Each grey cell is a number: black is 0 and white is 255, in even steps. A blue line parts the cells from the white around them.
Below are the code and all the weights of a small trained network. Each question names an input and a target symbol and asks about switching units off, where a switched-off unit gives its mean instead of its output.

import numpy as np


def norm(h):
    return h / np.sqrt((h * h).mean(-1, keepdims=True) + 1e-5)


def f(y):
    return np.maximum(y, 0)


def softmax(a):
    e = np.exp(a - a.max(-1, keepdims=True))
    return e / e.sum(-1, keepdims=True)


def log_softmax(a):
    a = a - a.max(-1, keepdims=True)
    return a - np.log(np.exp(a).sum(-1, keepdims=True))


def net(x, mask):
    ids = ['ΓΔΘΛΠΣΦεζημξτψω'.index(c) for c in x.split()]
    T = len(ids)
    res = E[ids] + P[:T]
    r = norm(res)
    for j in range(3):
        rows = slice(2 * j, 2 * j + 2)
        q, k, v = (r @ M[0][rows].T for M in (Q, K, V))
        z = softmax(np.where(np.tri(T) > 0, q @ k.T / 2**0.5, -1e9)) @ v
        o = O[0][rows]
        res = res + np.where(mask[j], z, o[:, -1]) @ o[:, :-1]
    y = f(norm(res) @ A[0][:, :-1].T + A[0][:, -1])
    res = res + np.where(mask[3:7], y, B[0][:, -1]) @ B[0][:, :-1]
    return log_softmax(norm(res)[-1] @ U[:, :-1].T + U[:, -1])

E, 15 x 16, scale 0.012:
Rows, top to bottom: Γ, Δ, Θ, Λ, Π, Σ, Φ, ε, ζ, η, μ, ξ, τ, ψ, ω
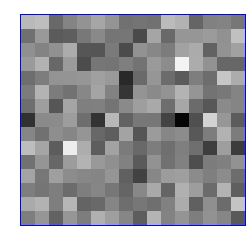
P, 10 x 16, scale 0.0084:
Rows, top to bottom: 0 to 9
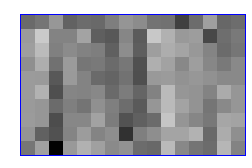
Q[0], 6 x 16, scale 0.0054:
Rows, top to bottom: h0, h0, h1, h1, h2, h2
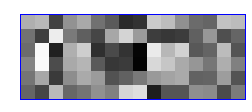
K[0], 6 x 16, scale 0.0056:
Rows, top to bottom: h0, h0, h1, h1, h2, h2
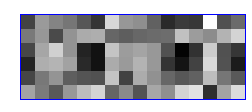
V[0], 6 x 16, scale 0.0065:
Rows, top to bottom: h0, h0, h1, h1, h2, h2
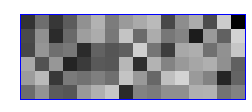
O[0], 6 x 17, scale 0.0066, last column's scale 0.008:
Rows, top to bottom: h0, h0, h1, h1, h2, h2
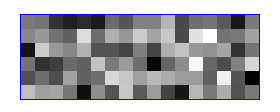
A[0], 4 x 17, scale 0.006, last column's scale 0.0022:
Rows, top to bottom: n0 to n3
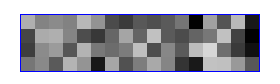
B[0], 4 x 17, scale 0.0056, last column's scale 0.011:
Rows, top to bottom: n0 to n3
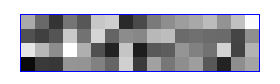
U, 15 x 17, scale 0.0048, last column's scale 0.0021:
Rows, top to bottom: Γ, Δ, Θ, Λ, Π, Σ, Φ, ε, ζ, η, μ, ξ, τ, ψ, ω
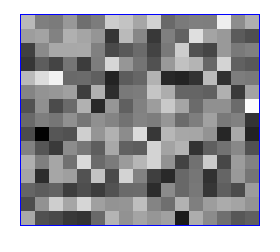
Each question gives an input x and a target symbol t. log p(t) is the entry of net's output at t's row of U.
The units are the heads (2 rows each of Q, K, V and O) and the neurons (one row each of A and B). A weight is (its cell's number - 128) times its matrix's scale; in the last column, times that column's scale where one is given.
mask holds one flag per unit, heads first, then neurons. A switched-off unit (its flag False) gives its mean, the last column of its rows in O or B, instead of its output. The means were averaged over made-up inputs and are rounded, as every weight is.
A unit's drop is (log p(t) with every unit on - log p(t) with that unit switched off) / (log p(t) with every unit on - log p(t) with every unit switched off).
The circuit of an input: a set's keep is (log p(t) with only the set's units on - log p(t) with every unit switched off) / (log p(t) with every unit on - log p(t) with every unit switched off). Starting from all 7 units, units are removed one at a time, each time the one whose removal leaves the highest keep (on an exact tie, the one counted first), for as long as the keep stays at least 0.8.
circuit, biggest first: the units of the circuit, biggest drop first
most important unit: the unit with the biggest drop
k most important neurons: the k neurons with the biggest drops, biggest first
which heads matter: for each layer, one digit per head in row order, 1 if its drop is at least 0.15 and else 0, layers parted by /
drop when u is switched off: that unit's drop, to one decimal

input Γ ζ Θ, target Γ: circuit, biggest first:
[h2, h1]
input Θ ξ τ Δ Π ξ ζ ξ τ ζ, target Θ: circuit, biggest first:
[h1, h0]
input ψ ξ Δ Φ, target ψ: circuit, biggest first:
[h0]
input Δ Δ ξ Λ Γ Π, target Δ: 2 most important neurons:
[n2, n0]
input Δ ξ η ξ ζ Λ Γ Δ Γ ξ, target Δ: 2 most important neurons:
[n2, n0]
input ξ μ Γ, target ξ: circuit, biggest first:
[h1, h0]
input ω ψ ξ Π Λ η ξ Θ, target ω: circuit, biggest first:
[h0, h1]
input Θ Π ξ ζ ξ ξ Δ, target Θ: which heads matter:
110
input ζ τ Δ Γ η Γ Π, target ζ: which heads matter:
011
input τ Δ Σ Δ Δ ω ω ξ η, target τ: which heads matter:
100
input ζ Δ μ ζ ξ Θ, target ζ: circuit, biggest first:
[h2, h1]
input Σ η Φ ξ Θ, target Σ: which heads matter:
011
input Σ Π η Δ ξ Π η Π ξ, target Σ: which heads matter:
011
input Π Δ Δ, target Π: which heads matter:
011
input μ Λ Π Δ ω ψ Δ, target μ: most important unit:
h0
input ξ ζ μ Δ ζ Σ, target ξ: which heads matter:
110
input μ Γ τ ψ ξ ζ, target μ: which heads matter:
110
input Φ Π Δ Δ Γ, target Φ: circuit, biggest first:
[h1, h0]
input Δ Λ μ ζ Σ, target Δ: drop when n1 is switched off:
0.0
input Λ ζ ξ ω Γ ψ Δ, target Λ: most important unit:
h2
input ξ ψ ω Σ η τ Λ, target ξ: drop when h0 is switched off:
0.2
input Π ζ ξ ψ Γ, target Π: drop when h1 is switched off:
0.2
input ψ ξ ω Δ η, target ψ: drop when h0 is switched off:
0.7
